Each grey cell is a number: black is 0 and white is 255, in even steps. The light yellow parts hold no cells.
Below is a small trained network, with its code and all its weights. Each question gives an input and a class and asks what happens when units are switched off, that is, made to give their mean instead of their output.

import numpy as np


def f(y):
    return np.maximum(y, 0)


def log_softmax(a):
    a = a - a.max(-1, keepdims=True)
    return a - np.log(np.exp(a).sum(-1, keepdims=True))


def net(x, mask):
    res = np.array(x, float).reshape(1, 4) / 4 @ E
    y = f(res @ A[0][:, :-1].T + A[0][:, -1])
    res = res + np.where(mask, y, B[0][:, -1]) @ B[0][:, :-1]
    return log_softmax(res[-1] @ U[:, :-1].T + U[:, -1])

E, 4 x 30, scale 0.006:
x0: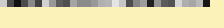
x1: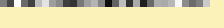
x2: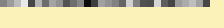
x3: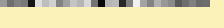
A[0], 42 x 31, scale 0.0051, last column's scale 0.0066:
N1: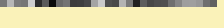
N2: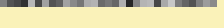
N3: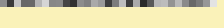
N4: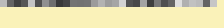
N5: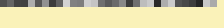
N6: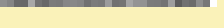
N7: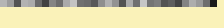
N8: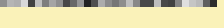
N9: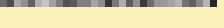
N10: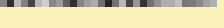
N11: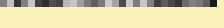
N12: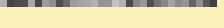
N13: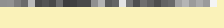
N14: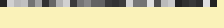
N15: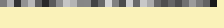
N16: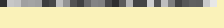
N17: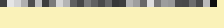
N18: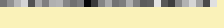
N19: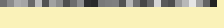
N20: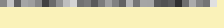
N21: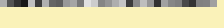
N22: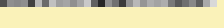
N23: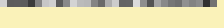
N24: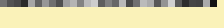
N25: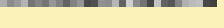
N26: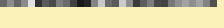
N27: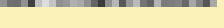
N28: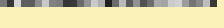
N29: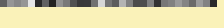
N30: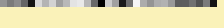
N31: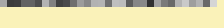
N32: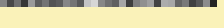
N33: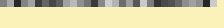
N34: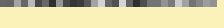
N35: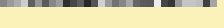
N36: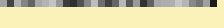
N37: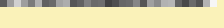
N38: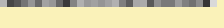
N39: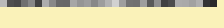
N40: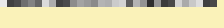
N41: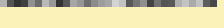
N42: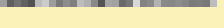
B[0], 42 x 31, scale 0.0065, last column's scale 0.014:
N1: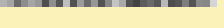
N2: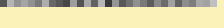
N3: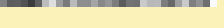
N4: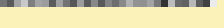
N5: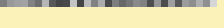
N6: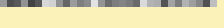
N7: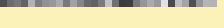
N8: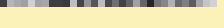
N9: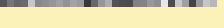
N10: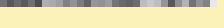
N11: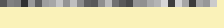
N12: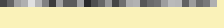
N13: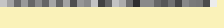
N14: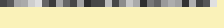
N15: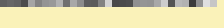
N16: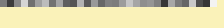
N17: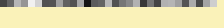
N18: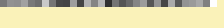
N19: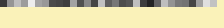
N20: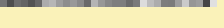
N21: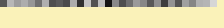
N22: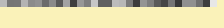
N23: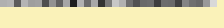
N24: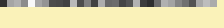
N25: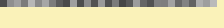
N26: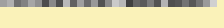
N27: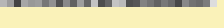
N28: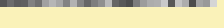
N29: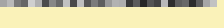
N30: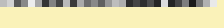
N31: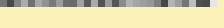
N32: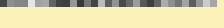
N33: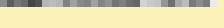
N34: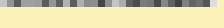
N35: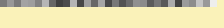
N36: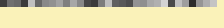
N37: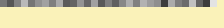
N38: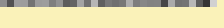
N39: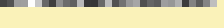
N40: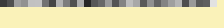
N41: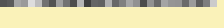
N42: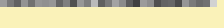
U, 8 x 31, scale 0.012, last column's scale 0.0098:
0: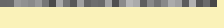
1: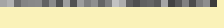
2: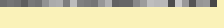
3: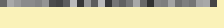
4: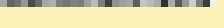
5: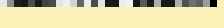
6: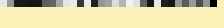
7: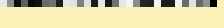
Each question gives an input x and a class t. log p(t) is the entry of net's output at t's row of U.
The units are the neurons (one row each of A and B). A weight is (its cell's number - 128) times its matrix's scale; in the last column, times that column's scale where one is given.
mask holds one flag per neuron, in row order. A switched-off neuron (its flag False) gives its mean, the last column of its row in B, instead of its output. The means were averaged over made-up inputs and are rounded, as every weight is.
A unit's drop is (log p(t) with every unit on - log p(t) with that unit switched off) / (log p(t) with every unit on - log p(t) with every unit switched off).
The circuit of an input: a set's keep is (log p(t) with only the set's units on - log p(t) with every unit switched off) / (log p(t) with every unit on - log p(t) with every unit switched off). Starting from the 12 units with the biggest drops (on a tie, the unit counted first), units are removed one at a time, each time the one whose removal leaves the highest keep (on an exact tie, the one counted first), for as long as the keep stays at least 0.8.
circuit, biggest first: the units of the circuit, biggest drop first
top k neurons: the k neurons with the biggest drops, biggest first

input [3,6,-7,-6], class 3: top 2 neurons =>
(N21; N2)
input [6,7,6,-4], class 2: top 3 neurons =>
(N3; N28; N36)
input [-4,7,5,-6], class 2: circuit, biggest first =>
(N28)
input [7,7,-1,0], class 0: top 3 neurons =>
(N40; N31; N4)
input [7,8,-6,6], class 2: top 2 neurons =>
(N3; N28)
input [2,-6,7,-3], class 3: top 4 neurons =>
(N35; N8; N18; N19)
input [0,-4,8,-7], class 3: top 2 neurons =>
(N35; N8)
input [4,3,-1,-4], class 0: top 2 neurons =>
(N30; N4)
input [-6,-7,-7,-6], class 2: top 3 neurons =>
(N11; N15; N20)
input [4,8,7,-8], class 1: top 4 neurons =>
(N34; N13; N1; N26)
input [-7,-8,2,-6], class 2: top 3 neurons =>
(N11; N15; N20)
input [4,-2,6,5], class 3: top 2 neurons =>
(N18; N8)
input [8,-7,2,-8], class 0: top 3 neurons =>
(N4; N40; N39)
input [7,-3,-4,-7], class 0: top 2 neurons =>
(N4; N12)
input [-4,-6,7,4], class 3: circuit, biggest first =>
(N18)
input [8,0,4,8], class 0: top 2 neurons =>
(N40; N39)
